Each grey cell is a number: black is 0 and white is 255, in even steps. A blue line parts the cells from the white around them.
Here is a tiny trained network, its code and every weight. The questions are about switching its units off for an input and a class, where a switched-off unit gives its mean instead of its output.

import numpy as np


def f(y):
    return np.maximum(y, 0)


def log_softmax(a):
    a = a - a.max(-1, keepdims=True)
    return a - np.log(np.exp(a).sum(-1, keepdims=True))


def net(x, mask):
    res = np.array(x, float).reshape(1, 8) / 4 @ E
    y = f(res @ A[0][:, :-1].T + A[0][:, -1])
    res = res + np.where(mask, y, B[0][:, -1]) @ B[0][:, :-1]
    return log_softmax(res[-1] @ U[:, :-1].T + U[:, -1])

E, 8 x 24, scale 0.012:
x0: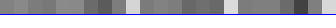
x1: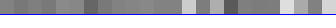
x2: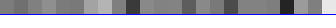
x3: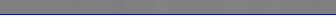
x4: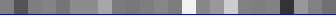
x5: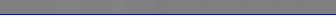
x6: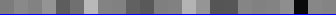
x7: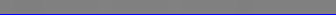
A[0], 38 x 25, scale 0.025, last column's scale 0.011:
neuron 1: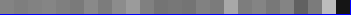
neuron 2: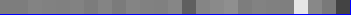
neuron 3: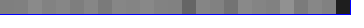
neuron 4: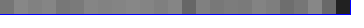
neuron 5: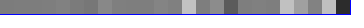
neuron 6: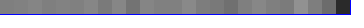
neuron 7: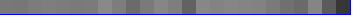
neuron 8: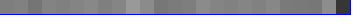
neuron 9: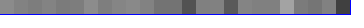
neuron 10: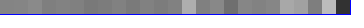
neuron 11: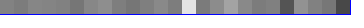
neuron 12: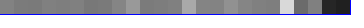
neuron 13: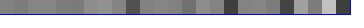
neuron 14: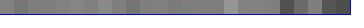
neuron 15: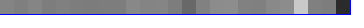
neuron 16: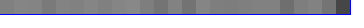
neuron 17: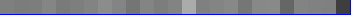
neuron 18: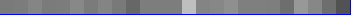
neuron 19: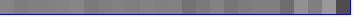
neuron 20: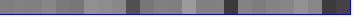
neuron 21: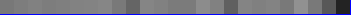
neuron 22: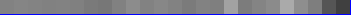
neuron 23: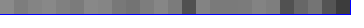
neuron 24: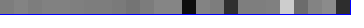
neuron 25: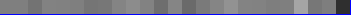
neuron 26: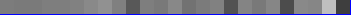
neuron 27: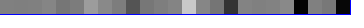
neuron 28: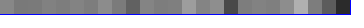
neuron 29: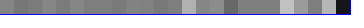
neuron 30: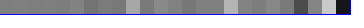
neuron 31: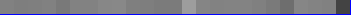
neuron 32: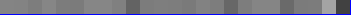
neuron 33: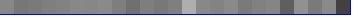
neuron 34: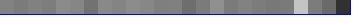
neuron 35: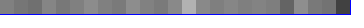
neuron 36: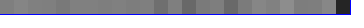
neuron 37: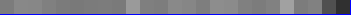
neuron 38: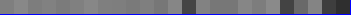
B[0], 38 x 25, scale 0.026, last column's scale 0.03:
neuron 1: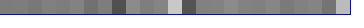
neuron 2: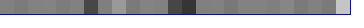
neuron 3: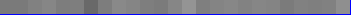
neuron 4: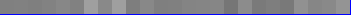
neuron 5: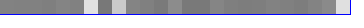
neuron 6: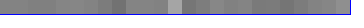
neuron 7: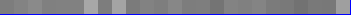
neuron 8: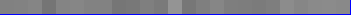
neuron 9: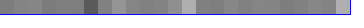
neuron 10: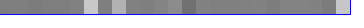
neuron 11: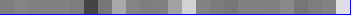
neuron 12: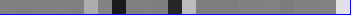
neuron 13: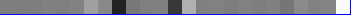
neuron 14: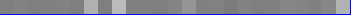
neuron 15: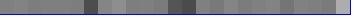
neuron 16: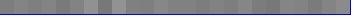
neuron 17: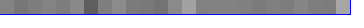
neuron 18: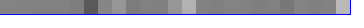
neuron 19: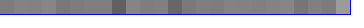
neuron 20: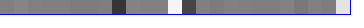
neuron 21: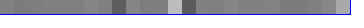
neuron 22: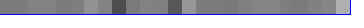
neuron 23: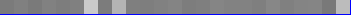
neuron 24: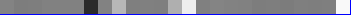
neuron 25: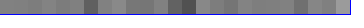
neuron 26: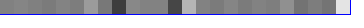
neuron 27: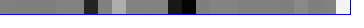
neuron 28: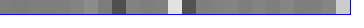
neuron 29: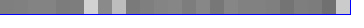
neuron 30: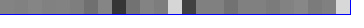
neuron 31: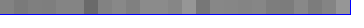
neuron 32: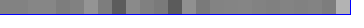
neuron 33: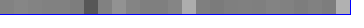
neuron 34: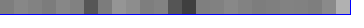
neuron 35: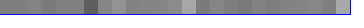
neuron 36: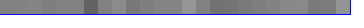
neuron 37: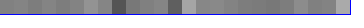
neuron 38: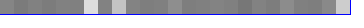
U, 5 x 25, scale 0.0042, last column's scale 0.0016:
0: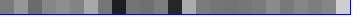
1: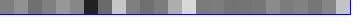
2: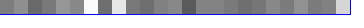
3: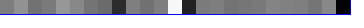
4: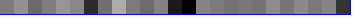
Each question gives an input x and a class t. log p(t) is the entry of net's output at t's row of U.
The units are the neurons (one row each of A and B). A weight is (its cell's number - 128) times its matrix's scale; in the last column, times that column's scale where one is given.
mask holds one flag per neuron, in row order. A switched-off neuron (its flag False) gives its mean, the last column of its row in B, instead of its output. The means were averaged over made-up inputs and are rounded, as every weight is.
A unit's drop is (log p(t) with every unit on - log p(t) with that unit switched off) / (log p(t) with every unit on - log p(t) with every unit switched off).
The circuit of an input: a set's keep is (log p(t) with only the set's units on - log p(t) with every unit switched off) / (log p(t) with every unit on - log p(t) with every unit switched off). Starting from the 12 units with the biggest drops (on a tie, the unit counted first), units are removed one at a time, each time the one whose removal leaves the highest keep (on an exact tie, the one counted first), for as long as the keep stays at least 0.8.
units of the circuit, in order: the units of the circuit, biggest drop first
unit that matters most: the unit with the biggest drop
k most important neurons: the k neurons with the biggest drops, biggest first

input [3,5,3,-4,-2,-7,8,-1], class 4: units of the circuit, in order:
neuron 27
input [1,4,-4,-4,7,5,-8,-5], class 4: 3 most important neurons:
neuron 2; neuron 24; neuron 34
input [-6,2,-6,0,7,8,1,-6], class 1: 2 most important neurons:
neuron 11; neuron 13
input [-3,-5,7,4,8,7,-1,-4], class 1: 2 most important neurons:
neuron 11; neuron 12
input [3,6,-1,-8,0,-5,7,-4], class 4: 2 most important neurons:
neuron 27; neuron 38
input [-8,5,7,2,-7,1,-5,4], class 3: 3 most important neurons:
neuron 28; neuron 20; neuron 12
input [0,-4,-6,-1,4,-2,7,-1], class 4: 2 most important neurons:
neuron 27; neuron 13
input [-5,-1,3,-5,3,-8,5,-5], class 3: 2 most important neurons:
neuron 20; neuron 28
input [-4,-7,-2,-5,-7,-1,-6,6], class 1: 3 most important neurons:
neuron 24; neuron 5; neuron 9
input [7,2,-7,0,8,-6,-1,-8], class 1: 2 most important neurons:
neuron 11; neuron 13
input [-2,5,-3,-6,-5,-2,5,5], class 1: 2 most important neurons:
neuron 24; neuron 38
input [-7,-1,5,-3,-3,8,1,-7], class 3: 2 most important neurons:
neuron 20; neuron 28
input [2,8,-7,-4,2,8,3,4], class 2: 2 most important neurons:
neuron 5; neuron 29
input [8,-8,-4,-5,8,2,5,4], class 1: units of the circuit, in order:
neuron 11
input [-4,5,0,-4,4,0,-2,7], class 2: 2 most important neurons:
neuron 24; neuron 5
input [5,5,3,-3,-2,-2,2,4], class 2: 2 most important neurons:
neuron 20; neuron 5
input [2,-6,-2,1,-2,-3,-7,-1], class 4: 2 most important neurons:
neuron 2; neuron 5
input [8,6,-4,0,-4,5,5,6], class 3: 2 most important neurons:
neuron 30; neuron 1
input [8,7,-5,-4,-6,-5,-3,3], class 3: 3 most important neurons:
neuron 30; neuron 1; neuron 38
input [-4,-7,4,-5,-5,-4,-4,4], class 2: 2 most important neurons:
neuron 38; neuron 23
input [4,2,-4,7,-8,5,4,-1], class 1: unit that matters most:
neuron 24
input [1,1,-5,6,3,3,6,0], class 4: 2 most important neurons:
neuron 27; neuron 13
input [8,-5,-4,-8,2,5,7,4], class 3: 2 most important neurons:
neuron 30; neuron 1
